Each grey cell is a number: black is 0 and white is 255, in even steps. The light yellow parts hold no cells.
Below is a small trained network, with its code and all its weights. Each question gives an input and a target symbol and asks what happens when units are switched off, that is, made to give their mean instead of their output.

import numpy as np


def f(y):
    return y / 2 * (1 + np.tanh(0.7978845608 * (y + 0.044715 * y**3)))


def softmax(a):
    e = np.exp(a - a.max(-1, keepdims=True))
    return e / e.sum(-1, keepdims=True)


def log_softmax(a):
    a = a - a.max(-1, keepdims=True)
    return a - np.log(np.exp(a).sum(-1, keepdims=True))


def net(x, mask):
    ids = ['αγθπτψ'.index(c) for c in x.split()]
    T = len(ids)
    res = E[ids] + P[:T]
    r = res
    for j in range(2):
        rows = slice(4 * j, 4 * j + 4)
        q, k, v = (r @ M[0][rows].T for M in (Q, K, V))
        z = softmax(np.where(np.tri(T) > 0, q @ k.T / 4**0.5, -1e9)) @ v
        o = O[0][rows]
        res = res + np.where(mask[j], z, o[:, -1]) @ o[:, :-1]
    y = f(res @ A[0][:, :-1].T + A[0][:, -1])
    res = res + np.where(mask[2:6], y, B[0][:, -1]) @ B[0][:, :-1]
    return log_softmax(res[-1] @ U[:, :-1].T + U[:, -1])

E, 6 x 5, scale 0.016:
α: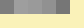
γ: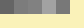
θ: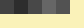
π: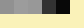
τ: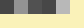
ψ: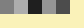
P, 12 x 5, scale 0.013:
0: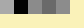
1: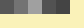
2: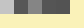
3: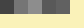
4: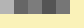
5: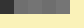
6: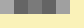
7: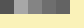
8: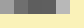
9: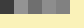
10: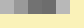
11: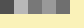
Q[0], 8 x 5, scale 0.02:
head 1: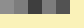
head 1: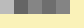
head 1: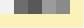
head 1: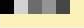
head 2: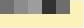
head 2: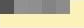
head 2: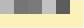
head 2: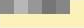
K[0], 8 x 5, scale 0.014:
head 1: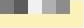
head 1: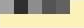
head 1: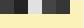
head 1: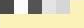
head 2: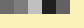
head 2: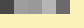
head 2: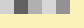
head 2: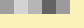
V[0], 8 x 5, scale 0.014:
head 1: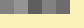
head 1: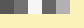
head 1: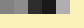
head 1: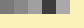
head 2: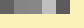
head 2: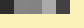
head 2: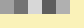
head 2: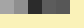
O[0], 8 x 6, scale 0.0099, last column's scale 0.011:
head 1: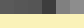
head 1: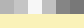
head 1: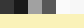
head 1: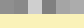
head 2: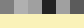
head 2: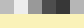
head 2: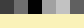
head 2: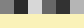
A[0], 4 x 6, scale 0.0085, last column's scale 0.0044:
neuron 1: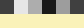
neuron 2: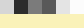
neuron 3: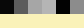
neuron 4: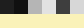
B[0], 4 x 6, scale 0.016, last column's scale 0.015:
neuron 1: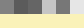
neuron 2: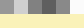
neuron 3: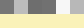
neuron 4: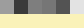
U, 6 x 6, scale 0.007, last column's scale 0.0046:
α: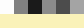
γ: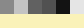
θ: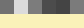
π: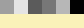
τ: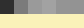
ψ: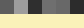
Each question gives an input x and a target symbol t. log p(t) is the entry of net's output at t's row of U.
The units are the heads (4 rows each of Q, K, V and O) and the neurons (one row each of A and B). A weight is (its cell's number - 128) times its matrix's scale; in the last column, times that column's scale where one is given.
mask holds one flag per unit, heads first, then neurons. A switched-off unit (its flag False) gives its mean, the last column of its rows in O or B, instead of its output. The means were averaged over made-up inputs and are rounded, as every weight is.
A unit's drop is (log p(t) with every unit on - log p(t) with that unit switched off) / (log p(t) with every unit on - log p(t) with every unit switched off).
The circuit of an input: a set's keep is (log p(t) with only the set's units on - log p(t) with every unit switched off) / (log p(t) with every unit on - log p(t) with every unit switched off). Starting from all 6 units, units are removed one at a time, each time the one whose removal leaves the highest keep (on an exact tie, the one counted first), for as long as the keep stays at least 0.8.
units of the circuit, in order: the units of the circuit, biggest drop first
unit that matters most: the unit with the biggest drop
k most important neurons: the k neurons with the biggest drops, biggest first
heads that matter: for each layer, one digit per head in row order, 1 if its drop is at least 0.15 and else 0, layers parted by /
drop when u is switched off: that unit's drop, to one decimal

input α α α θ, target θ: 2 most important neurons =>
neuron 3; neuron 4
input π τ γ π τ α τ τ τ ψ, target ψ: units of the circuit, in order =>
head 1
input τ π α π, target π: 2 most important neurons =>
neuron 3; neuron 4
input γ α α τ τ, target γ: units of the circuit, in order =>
neuron 3; head 1
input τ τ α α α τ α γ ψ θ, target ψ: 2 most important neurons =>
neuron 3; neuron 1
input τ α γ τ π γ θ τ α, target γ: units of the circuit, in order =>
neuron 3; neuron 1
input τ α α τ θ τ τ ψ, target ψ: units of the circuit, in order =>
head 1; neuron 3
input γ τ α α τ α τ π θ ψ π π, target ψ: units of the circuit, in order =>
head 1; neuron 3
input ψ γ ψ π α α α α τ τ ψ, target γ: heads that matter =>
00
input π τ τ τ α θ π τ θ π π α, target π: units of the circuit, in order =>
head 1; neuron 3
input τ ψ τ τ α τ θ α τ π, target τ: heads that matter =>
10
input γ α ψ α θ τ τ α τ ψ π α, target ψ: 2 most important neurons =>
neuron 2; neuron 4
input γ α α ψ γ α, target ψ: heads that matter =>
10
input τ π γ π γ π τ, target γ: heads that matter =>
01
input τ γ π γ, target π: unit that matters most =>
head 1
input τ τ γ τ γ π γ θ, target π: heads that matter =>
11
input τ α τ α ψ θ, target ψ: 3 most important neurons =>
neuron 3; neuron 2; neuron 1
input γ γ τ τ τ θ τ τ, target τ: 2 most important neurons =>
neuron 1; neuron 3
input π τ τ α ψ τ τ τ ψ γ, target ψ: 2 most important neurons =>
neuron 3; neuron 4
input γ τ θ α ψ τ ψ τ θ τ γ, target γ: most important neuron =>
neuron 1
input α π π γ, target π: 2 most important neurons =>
neuron 3; neuron 4
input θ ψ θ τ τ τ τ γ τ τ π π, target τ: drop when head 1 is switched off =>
0.1
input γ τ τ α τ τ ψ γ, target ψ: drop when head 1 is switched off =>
1.0
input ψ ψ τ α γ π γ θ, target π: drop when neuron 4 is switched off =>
0.3
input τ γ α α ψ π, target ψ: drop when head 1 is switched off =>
0.9
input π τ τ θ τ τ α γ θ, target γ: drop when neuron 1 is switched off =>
0.1
